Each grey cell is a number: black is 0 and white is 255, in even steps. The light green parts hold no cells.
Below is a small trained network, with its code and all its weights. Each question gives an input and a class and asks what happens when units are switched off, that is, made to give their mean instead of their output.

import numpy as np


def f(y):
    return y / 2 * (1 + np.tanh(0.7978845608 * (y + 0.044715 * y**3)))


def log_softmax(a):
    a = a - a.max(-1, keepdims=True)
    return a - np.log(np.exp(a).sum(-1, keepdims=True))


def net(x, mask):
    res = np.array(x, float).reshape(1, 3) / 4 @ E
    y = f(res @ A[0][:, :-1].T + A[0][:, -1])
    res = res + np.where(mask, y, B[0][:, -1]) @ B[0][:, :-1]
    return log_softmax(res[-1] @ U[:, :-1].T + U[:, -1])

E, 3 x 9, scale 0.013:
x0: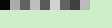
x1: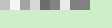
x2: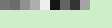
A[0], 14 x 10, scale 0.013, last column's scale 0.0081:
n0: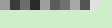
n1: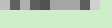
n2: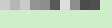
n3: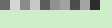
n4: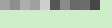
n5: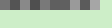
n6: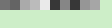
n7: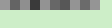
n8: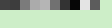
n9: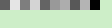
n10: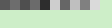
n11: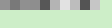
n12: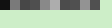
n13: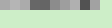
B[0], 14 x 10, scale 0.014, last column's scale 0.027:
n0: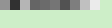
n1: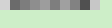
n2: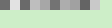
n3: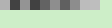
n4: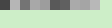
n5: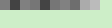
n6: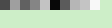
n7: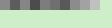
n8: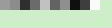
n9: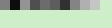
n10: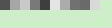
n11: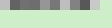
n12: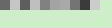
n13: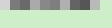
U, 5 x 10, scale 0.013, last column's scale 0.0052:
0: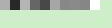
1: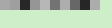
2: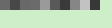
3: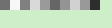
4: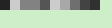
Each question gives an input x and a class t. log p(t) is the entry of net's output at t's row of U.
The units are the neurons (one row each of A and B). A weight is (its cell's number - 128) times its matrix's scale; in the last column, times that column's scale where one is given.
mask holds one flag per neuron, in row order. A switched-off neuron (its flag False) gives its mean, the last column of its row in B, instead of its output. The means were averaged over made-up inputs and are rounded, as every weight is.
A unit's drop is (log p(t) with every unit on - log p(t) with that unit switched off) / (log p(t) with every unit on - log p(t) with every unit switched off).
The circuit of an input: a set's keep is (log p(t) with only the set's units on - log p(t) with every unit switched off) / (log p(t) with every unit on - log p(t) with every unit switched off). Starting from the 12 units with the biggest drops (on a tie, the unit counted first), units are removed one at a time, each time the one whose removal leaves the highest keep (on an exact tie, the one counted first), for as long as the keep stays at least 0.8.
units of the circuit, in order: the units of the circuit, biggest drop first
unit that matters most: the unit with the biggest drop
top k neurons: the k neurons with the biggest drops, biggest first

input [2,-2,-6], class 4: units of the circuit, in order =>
n10
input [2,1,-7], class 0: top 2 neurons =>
n8; n2
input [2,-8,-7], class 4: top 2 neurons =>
n12; n10
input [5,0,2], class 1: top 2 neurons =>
n0; n8
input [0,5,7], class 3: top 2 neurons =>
n2; n0
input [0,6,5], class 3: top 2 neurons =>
n2; n0
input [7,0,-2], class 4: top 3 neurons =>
n12; n0; n10
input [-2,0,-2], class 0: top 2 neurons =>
n8; n12
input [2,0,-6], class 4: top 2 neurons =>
n10; n0
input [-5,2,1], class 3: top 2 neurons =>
n8; n2
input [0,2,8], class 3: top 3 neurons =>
n6; n0; n4
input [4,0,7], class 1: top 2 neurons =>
n8; n0
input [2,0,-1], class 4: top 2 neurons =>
n0; n6
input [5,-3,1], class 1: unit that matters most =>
n8
